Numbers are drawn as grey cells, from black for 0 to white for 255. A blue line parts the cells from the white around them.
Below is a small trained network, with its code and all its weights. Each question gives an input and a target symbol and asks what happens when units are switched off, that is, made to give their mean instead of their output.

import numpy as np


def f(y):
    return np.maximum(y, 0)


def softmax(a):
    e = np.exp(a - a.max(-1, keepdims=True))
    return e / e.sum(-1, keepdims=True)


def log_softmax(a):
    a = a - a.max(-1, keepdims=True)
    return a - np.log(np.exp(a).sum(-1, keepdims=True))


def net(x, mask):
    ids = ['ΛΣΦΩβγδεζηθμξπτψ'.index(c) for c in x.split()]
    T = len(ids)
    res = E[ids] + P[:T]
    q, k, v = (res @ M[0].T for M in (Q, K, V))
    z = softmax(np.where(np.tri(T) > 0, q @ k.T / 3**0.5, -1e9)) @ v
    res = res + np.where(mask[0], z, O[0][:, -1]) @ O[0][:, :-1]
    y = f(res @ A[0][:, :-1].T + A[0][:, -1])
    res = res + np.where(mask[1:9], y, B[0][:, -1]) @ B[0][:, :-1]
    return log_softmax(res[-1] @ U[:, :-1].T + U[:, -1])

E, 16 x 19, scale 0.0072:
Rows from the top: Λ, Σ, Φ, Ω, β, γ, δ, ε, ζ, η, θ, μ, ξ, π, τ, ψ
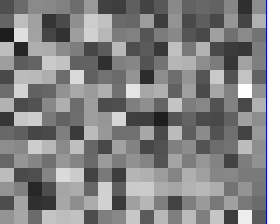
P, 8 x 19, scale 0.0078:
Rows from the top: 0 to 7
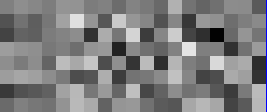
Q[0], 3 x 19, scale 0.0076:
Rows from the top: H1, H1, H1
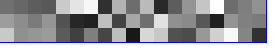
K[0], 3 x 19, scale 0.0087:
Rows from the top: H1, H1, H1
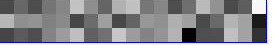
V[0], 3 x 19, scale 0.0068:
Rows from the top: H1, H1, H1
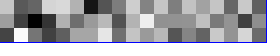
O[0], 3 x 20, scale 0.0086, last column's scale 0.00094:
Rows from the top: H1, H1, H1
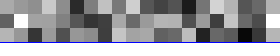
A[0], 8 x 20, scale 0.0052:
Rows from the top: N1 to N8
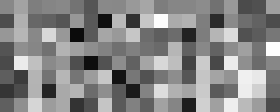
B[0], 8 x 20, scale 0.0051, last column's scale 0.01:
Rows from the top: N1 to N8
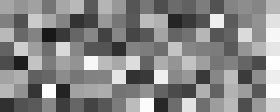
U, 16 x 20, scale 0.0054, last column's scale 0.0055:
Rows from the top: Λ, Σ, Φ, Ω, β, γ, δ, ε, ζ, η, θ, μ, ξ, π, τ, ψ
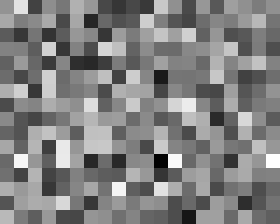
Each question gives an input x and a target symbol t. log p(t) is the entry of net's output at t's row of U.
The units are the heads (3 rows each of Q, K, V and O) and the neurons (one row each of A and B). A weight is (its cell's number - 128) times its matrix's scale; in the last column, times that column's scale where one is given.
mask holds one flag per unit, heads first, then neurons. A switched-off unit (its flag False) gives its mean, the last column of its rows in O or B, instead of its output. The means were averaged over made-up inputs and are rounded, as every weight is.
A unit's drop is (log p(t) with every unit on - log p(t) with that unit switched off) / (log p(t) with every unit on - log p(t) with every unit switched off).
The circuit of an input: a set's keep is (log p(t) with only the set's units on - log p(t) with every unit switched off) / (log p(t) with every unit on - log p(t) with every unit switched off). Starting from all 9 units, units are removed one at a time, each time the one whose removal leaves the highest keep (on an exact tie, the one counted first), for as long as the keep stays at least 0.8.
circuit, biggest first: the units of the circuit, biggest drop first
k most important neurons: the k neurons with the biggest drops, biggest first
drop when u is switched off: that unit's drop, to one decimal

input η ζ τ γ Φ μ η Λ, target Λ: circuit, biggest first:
H1; N7; N5; N8
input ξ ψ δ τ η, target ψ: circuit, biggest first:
H1; N3
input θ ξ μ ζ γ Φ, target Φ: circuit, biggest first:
H1
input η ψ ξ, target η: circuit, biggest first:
H1; N5; N2; N7
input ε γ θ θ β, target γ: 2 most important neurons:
N3; N6
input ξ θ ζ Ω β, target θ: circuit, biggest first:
H1; N6
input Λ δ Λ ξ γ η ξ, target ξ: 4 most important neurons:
N3; N8; N5; N6
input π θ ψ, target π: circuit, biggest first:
H1; N3; N5
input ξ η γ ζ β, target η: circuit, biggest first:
H1; N2; N5; N7
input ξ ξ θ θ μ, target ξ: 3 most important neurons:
N8; N3; N5
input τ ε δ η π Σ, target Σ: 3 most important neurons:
N2; N5; N7
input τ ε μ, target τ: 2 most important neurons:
N2; N3
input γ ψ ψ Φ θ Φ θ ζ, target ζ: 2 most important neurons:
N2; N7
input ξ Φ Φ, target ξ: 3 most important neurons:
N8; N3; N6
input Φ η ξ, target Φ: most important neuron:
N7
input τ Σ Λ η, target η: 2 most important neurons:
N2; N5
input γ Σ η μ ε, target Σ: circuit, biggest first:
H1; N2; N7
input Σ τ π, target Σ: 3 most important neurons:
N2; N7; N5
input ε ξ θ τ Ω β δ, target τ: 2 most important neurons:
N2; N3
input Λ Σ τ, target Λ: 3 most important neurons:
N7; N6; N5
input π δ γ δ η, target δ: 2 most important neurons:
N5; N2
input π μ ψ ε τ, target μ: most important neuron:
N5
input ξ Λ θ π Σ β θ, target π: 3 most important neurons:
N3; N5; N8
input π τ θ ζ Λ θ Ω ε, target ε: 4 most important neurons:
N5; N8; N2; N3
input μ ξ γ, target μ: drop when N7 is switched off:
0.2
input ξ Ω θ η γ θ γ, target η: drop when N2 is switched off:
0.5
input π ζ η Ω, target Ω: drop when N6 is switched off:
0.6
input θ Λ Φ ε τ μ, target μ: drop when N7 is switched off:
0.2
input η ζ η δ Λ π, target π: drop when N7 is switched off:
0.1
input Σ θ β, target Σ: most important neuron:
N2
